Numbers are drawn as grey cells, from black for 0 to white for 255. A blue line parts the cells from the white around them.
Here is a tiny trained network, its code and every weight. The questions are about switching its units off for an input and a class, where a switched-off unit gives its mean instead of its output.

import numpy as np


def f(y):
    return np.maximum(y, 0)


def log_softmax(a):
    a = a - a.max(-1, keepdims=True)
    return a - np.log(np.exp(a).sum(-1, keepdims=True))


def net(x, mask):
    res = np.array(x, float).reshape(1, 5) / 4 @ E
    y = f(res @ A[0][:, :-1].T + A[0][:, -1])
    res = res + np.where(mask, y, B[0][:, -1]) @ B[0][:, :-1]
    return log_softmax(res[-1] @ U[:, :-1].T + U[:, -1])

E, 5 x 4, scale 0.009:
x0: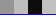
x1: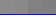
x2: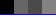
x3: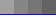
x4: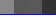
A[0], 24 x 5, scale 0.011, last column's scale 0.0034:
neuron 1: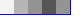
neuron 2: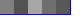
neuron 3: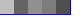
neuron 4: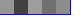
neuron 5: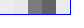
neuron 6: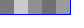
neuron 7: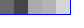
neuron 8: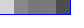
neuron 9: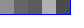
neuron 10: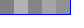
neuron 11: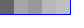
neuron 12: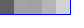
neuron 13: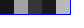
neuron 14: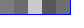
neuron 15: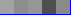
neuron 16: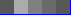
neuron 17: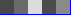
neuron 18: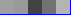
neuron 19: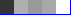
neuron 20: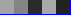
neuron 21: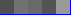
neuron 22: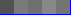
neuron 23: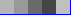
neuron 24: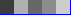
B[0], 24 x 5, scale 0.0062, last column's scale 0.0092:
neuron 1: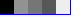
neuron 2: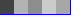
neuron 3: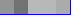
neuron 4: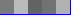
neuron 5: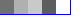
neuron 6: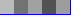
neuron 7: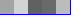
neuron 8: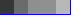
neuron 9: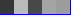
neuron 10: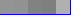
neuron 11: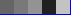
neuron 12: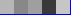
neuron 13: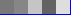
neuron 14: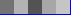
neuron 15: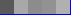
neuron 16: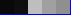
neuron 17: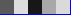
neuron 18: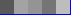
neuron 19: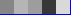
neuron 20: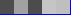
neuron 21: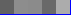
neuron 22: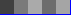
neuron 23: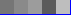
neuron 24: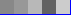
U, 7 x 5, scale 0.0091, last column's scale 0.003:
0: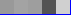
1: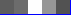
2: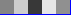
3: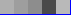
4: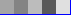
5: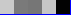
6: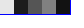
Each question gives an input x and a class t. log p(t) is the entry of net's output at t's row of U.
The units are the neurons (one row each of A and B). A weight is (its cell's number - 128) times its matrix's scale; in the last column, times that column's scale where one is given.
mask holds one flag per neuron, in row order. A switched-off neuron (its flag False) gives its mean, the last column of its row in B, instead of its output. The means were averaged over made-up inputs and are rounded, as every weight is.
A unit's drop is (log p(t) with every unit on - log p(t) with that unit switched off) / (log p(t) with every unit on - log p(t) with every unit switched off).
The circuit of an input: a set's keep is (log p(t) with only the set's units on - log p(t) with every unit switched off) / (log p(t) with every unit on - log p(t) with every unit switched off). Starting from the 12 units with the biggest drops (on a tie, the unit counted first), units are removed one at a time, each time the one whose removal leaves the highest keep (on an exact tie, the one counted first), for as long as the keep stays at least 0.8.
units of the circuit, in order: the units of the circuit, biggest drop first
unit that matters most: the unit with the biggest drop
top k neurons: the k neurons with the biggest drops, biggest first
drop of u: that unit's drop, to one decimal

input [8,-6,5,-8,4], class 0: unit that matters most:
neuron 13
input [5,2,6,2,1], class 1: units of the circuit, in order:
[neuron 13; neuron 17]
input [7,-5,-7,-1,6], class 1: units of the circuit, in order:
[neuron 5; neuron 17; neuron 8; neuron 1]
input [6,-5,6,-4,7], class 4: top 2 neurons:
[neuron 13; neuron 17]
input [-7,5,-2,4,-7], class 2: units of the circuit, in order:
[neuron 17; neuron 14; neuron 13]
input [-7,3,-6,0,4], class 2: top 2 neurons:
[neuron 17; neuron 14]
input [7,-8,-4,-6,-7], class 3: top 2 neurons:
[neuron 11; neuron 12]
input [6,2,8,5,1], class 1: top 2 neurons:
[neuron 13; neuron 17]
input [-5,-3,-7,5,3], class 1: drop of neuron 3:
0.3
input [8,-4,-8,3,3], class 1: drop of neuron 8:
0.2
